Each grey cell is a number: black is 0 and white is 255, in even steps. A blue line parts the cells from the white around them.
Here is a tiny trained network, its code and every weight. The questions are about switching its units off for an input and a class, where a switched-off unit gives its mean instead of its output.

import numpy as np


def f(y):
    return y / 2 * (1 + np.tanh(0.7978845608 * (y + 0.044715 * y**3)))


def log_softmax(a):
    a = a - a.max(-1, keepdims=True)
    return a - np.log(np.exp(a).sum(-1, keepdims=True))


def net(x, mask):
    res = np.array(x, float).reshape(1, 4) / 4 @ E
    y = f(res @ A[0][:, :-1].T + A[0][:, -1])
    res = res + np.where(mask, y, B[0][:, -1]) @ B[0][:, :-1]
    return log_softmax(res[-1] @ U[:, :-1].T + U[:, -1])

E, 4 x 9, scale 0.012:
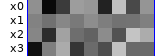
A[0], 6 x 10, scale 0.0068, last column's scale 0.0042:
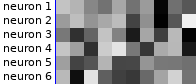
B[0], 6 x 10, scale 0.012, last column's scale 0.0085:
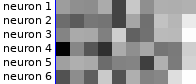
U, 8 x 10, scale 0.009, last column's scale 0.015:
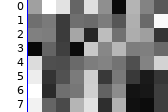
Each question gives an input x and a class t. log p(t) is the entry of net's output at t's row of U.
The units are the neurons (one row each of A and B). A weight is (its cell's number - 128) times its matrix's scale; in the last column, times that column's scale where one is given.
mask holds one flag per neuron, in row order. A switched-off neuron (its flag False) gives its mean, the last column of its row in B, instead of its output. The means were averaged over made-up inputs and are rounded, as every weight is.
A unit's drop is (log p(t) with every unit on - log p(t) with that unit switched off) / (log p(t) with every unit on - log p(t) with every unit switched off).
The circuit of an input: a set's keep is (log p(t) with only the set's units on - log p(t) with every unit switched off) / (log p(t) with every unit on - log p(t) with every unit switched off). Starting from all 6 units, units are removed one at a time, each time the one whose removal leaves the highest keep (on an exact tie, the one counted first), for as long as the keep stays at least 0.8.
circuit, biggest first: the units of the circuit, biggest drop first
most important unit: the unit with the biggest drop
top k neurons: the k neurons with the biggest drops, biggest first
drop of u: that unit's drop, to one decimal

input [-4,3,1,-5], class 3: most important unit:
neuron 4
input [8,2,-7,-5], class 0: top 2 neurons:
neuron 3; neuron 5
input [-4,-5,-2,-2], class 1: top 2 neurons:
neuron 3; neuron 5
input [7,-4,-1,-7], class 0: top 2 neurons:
neuron 5; neuron 3
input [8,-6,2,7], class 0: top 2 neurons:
neuron 3; neuron 5
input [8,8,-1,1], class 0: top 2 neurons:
neuron 3; neuron 5
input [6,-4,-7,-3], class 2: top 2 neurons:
neuron 2; neuron 1
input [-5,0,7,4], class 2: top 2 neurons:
neuron 6; neuron 3
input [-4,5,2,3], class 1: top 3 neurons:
neuron 3; neuron 5; neuron 4
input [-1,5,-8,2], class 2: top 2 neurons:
neuron 1; neuron 2
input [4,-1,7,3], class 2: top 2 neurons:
neuron 6; neuron 4
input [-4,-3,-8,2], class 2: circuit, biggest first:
neuron 2; neuron 1
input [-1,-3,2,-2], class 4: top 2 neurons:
neuron 3; neuron 2
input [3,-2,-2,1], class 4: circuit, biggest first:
neuron 4
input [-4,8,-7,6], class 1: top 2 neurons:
neuron 6; neuron 4
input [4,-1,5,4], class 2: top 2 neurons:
neuron 6; neuron 4
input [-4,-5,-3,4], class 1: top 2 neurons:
neuron 3; neuron 4
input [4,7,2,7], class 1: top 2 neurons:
neuron 4; neuron 6
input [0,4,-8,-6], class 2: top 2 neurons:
neuron 1; neuron 2
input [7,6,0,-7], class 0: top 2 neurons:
neuron 5; neuron 3
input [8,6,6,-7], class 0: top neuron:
neuron 5
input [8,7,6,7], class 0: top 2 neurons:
neuron 3; neuron 5
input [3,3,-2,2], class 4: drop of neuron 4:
1.1
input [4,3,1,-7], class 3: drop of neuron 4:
1.2
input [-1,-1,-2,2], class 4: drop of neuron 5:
0.1
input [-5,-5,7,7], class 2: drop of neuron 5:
0.1
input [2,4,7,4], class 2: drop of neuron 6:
1.2
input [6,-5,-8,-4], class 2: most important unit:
neuron 2
